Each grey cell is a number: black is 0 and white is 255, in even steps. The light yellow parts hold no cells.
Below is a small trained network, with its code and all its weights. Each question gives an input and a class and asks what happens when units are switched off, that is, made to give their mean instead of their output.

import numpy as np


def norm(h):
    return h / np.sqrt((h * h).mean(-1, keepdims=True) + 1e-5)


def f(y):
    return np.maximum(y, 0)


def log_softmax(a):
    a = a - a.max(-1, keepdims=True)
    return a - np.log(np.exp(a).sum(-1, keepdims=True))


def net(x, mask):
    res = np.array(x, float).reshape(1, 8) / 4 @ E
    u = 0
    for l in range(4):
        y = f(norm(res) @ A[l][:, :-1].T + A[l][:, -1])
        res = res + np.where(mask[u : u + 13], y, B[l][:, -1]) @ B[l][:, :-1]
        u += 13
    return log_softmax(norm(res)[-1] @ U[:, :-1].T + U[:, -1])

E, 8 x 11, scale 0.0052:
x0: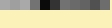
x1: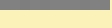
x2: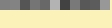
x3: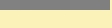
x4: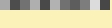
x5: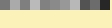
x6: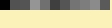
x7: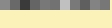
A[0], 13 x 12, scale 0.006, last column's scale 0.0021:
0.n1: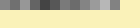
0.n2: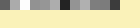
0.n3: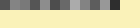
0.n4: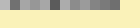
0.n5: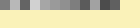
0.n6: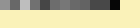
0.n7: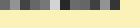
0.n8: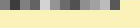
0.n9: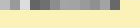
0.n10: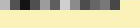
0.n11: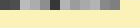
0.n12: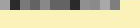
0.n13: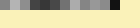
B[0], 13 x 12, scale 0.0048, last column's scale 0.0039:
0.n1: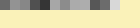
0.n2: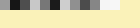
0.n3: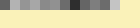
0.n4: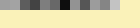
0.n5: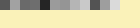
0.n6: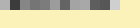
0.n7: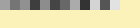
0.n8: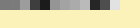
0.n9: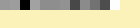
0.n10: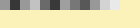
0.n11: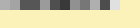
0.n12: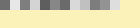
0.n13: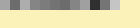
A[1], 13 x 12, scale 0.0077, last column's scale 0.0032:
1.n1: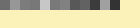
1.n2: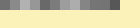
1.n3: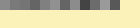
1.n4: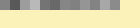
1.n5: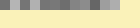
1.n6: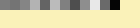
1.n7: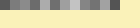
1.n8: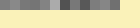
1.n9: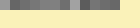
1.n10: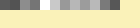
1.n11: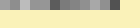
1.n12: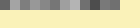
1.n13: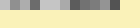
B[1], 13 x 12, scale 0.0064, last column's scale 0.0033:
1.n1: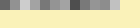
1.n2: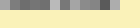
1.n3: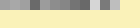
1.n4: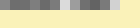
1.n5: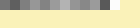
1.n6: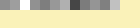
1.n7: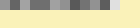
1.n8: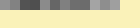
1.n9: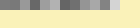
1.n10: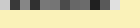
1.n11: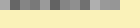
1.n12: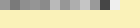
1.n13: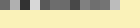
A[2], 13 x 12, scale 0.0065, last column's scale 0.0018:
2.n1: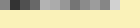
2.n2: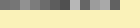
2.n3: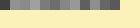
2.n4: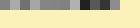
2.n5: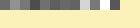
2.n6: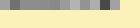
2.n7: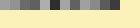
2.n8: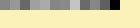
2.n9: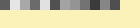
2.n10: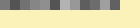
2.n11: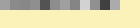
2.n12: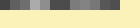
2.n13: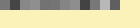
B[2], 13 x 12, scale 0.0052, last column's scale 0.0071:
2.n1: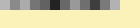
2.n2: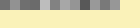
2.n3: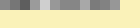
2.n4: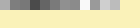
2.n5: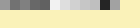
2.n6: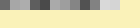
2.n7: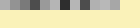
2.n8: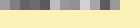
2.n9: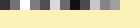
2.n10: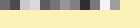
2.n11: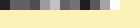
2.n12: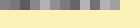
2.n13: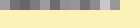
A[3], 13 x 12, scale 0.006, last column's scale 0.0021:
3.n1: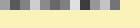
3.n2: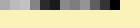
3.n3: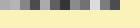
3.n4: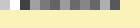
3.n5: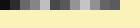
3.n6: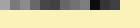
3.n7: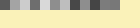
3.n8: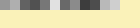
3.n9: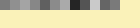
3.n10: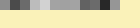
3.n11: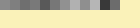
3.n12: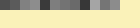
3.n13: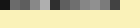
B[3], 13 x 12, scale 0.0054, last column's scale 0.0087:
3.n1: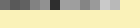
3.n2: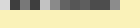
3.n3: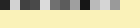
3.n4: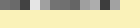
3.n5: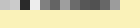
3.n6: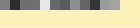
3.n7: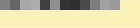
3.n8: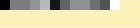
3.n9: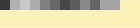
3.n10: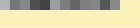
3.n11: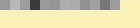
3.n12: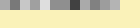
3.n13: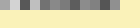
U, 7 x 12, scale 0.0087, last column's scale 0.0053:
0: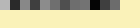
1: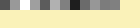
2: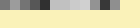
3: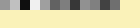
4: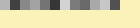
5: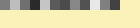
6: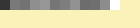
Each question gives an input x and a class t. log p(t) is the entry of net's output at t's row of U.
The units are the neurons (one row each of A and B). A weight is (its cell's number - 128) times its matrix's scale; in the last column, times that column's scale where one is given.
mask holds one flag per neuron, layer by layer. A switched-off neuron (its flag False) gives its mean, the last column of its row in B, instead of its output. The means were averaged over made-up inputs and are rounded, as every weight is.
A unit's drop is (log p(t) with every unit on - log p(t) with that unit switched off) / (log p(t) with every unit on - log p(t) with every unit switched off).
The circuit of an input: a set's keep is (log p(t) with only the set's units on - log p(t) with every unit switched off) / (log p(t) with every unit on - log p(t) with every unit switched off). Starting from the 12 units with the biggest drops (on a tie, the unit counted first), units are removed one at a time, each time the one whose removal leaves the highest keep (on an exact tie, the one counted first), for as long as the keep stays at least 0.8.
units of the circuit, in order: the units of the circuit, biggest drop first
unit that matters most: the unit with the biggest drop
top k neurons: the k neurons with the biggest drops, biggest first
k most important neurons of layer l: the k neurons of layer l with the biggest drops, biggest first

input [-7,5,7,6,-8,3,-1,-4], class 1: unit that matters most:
1.n1
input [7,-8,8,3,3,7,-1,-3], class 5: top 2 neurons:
(0.n7; 0.n8)
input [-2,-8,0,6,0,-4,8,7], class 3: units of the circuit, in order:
(3.n5; 3.n13)
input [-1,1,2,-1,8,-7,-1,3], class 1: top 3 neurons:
(1.n6; 0.n5; 2.n11)
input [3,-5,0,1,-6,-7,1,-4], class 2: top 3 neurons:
(2.n5; 0.n1; 0.n12)
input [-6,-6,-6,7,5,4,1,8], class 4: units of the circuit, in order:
(0.n10; 2.n1)
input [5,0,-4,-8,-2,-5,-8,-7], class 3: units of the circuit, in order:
(0.n9; 3.n4)
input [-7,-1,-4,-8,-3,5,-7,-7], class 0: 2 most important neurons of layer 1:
(1.n10; 1.n7)
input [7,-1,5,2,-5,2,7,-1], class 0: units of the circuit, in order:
(2.n11; 3.n2)
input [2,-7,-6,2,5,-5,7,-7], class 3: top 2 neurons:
(0.n11; 3.n5)
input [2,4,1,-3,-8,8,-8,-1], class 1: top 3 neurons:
(2.n9; 1.n1; 0.n12)
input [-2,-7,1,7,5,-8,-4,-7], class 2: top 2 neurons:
(0.n8; 2.n5)
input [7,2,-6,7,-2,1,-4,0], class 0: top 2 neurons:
(0.n13; 0.n6)
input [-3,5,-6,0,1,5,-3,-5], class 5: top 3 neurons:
(0.n4; 0.n11; 0.n10)
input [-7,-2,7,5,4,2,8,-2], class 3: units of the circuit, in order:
(3.n5)
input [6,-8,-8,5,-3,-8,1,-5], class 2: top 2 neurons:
(2.n5; 0.n1)
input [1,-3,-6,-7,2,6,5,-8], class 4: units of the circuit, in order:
(0.n2; 3.n8)
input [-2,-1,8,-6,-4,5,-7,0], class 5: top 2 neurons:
(0.n7; 1.n3)
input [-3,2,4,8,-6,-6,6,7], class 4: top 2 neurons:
(0.n10; 2.n10)
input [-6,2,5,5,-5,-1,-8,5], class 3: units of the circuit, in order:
(1.n13; 3.n4)
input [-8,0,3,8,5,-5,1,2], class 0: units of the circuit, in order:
(1.n10)
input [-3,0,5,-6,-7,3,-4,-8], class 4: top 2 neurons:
(0.n2; 3.n1)
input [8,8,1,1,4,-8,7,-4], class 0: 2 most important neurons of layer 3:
(3.n6; 3.n2)
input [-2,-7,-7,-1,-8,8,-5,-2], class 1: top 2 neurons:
(2.n9; 1.n1)
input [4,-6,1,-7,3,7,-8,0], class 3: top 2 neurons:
(0.n9; 3.n4)
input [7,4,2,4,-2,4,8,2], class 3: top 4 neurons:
(3.n5; 2.n12; 0.n8; 1.n10)
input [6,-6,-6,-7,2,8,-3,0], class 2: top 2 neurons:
(1.n10; 2.n4)
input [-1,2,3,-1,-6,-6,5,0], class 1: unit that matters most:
0.n3
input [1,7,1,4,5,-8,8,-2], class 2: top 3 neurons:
(2.n5; 0.n1; 0.n8)
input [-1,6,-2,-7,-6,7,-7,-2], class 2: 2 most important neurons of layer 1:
(1.n12; 1.n5)
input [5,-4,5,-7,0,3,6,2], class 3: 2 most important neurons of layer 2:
(2.n12; 2.n6)
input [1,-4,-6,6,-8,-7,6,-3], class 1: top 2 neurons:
(2.n9; 0.n3)
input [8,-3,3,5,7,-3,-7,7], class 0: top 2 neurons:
(0.n2; 0.n1)
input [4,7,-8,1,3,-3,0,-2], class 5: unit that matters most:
0.n11
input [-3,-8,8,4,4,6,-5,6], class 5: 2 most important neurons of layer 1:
(1.n3; 1.n9)
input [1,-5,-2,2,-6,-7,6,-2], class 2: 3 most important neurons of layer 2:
(2.n5; 2.n6; 2.n10)
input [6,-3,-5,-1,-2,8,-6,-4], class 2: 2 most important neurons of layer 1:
(1.n10; 1.n12)
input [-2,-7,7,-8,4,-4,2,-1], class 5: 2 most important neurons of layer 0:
(0.n7; 0.n5)
